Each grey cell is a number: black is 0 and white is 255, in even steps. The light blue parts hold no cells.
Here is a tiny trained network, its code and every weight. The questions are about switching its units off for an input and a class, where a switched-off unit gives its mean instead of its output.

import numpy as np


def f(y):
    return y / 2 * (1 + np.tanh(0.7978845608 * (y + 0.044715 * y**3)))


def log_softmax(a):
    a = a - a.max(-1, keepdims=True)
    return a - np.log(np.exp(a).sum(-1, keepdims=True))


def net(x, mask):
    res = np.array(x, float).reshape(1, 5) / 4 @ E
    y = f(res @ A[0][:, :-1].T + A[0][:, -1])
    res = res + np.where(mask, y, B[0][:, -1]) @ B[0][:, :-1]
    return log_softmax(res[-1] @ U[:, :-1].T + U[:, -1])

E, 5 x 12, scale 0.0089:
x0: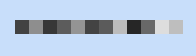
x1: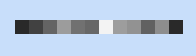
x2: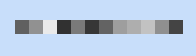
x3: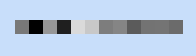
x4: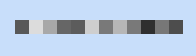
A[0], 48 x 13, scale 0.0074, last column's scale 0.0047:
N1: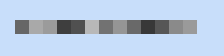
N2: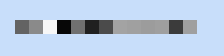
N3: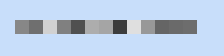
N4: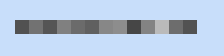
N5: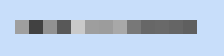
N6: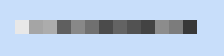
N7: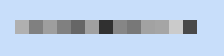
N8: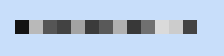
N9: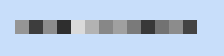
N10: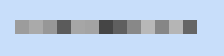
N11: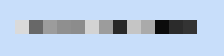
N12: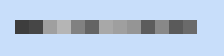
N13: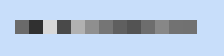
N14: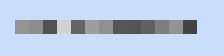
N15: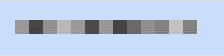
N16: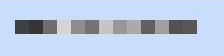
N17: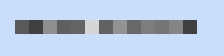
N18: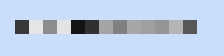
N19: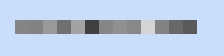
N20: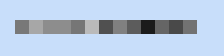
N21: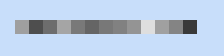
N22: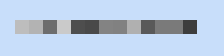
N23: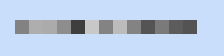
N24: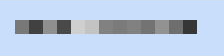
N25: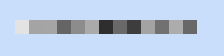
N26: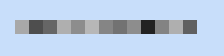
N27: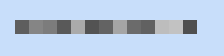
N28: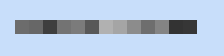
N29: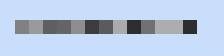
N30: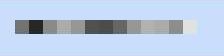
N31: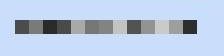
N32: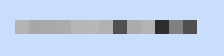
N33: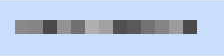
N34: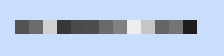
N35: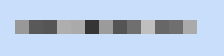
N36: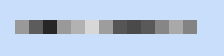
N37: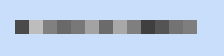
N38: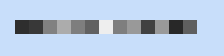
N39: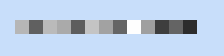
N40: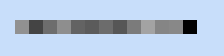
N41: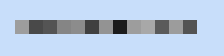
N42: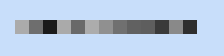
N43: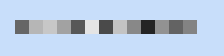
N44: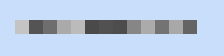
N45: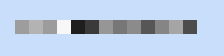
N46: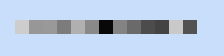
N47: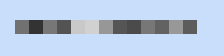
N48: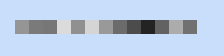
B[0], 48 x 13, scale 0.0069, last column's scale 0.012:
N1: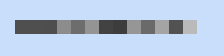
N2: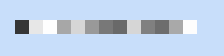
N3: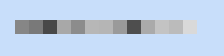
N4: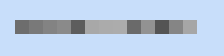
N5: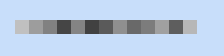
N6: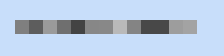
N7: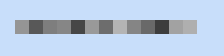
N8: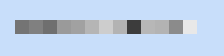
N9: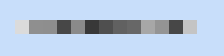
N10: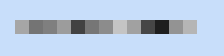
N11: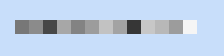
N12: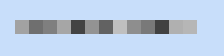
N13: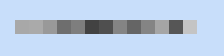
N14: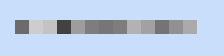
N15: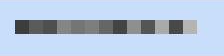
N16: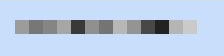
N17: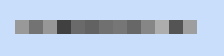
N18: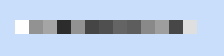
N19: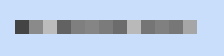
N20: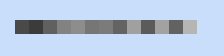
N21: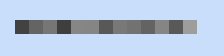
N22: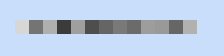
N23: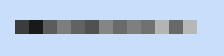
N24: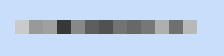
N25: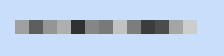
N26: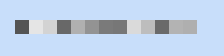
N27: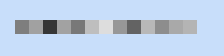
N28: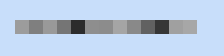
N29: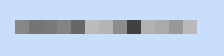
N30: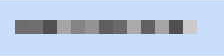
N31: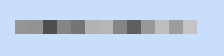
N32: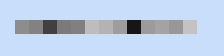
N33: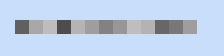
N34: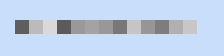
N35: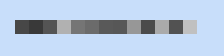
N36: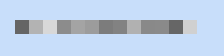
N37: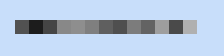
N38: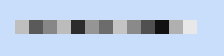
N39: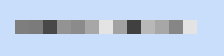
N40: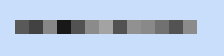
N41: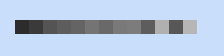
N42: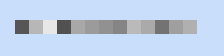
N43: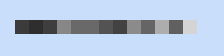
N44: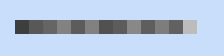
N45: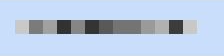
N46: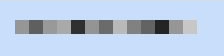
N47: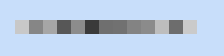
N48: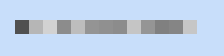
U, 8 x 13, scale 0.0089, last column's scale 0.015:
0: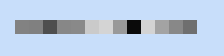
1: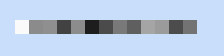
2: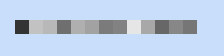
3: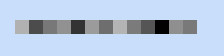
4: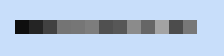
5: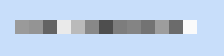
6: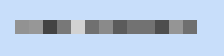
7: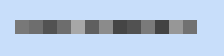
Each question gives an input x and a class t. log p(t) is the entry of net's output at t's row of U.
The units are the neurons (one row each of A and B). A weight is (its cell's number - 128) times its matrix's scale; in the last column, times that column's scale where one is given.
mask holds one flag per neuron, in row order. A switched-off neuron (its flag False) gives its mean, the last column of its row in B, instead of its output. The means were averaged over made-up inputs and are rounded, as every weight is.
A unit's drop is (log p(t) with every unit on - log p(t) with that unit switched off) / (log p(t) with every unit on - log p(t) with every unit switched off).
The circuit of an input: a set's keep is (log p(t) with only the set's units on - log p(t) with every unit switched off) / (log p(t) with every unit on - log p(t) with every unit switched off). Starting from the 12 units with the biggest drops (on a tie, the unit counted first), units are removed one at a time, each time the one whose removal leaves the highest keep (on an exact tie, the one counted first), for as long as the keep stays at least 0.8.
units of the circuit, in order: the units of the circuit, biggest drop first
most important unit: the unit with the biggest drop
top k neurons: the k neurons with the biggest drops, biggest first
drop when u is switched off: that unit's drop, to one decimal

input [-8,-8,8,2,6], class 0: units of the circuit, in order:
(N11)
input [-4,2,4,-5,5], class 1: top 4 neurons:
(N18 N45 N22 N35)
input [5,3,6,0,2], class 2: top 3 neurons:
(N2 N11 N39)
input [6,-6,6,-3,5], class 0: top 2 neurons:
(N8 N29)
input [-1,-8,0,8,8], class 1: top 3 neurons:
(N9 N47 N24)
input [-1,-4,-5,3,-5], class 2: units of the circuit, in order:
(N26 N36)
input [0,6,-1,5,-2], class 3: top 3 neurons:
(N38 N16 N18)
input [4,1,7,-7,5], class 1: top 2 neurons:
(N18 N45)
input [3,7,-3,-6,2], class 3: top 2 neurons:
(N38 N16)
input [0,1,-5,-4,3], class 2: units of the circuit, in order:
(N48 N14)
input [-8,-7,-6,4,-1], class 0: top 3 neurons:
(N11 N32 N39)
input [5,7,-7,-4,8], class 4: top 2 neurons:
(N43 N37)
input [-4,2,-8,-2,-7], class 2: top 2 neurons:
(N42 N26)
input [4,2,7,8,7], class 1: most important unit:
N9
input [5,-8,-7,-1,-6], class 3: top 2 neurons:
(N46 N25)
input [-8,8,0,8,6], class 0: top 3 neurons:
(N11 N39 N3)
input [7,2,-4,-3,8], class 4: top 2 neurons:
(N43 N37)
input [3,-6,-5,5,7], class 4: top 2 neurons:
(N43 N1)
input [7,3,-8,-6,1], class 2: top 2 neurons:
(N14 N48)
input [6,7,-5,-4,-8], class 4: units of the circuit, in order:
(N35)
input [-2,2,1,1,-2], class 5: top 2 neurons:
(N8 N43)
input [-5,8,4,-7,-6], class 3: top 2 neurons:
(N38 N16)
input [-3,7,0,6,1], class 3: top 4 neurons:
(N38 N16 N12 N18)
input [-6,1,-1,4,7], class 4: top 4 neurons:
(N43 N1 N20 N23)
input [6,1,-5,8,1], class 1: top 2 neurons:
(N9 N47)
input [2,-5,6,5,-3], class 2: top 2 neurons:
(N2 N18)
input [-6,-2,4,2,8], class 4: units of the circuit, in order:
(N43)
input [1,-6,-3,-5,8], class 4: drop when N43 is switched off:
0.2
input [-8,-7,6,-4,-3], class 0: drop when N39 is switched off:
0.1
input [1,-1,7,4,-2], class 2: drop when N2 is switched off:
0.2
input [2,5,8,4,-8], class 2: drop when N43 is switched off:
0.1
